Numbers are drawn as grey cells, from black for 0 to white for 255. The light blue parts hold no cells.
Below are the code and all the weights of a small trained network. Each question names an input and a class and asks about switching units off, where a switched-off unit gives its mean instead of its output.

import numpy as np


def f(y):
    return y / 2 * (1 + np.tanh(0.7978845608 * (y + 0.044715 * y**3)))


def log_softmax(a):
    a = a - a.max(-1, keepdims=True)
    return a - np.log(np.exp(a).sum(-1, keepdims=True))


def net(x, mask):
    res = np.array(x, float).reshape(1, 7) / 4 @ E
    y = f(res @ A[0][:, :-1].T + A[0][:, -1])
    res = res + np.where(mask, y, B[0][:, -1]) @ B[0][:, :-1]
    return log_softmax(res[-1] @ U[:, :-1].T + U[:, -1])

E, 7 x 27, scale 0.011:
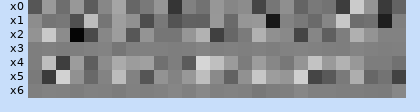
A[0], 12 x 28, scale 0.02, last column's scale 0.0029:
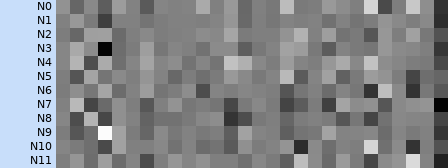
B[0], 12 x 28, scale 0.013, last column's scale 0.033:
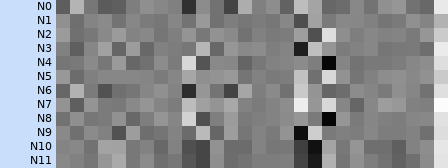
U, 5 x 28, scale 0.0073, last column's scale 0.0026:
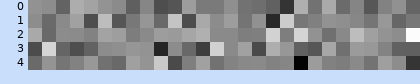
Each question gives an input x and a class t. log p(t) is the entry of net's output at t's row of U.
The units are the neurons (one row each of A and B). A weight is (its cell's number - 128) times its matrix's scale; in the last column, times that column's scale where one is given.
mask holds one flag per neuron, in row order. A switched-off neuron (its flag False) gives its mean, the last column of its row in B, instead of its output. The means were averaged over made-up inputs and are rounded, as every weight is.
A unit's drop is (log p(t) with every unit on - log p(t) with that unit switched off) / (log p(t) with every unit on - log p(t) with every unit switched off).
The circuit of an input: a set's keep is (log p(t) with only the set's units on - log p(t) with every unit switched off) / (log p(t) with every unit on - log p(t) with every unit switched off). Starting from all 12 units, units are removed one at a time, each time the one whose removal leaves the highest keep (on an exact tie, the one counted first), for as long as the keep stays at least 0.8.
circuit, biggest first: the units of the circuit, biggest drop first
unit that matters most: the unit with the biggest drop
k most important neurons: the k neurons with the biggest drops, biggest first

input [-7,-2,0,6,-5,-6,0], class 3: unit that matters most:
N0
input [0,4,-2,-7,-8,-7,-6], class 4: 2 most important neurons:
(N8, N5)
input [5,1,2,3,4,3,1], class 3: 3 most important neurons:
(N6, N7, N8)
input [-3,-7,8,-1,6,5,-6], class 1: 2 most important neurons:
(N3, N10)
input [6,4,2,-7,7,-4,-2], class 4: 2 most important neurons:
(N4, N0)
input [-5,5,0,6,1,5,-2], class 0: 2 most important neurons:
(N7, N10)
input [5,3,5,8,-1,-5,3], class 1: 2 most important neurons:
(N3, N0)
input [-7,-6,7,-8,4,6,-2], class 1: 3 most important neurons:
(N3, N6, N7)
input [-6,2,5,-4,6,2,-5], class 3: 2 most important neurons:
(N0, N8)
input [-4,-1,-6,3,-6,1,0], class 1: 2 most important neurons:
(N9, N4)
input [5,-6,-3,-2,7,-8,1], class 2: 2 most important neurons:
(N7, N10)
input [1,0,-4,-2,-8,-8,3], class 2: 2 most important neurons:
(N7, N4)
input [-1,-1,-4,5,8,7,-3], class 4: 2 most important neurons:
(N4, N7)
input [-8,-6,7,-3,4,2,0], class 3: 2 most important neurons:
(N0, N9)
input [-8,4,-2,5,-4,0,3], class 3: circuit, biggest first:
(N0)
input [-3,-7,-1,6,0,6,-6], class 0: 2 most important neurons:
(N7, N11)
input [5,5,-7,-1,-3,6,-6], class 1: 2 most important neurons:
(N9, N7)
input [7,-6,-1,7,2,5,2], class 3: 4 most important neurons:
(N6, N10, N7, N5)
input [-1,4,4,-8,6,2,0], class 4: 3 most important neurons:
(N4, N11, N9)
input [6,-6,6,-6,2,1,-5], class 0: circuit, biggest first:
(N11)
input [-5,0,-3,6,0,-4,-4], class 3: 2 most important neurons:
(N0, N5)
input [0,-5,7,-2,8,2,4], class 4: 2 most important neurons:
(N4, N9)
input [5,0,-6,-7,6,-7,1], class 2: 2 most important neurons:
(N7, N3)
